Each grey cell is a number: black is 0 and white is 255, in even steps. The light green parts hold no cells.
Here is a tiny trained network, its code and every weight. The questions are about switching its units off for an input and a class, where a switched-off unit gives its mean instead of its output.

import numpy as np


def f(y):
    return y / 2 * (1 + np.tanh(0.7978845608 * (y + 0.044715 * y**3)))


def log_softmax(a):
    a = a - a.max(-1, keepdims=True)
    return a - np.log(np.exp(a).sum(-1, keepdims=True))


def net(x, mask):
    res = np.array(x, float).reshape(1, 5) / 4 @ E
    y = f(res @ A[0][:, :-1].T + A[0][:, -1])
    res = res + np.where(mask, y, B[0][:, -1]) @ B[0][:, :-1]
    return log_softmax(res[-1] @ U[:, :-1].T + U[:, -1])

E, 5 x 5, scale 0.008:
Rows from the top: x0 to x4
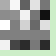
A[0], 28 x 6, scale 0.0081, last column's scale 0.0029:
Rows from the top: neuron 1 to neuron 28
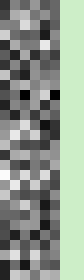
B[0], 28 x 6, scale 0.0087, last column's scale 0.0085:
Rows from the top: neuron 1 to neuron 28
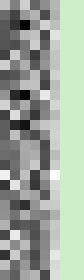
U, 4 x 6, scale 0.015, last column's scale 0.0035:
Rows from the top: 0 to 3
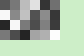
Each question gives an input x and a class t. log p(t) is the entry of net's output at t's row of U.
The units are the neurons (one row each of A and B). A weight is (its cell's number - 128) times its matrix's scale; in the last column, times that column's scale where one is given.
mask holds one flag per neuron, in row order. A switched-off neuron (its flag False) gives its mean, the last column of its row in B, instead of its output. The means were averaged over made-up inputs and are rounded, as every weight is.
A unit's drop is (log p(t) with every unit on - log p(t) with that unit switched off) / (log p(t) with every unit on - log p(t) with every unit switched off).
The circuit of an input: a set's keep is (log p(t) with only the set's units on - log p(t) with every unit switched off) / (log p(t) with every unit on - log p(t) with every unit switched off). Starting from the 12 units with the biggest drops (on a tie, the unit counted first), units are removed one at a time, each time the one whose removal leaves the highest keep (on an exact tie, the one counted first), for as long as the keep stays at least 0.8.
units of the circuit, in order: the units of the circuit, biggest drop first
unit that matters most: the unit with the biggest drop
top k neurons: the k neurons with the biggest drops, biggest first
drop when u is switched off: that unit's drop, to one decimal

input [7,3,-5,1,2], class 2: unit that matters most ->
neuron 19
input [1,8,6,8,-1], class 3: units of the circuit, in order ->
[neuron 13; neuron 3]
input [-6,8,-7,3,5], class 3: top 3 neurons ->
[neuron 13; neuron 3; neuron 21]
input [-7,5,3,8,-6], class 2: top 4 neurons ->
[neuron 6; neuron 12; neuron 24; neuron 4]
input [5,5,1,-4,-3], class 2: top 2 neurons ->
[neuron 19; neuron 14]
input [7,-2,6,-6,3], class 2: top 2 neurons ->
[neuron 26; neuron 19]
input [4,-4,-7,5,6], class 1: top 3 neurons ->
[neuron 27; neuron 7; neuron 25]
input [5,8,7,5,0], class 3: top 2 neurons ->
[neuron 13; neuron 3]
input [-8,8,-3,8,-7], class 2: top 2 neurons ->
[neuron 6; neuron 24]
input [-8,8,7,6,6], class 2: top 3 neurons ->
[neuron 6; neuron 12; neuron 24]
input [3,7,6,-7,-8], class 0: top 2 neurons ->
[neuron 9; neuron 28]
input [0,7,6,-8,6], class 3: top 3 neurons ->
[neuron 13; neuron 3; neuron 21]
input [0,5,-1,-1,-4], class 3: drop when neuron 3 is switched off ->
0.2
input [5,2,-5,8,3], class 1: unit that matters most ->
neuron 11
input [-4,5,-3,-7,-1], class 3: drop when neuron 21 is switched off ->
0.2
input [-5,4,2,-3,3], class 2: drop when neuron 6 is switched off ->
0.1
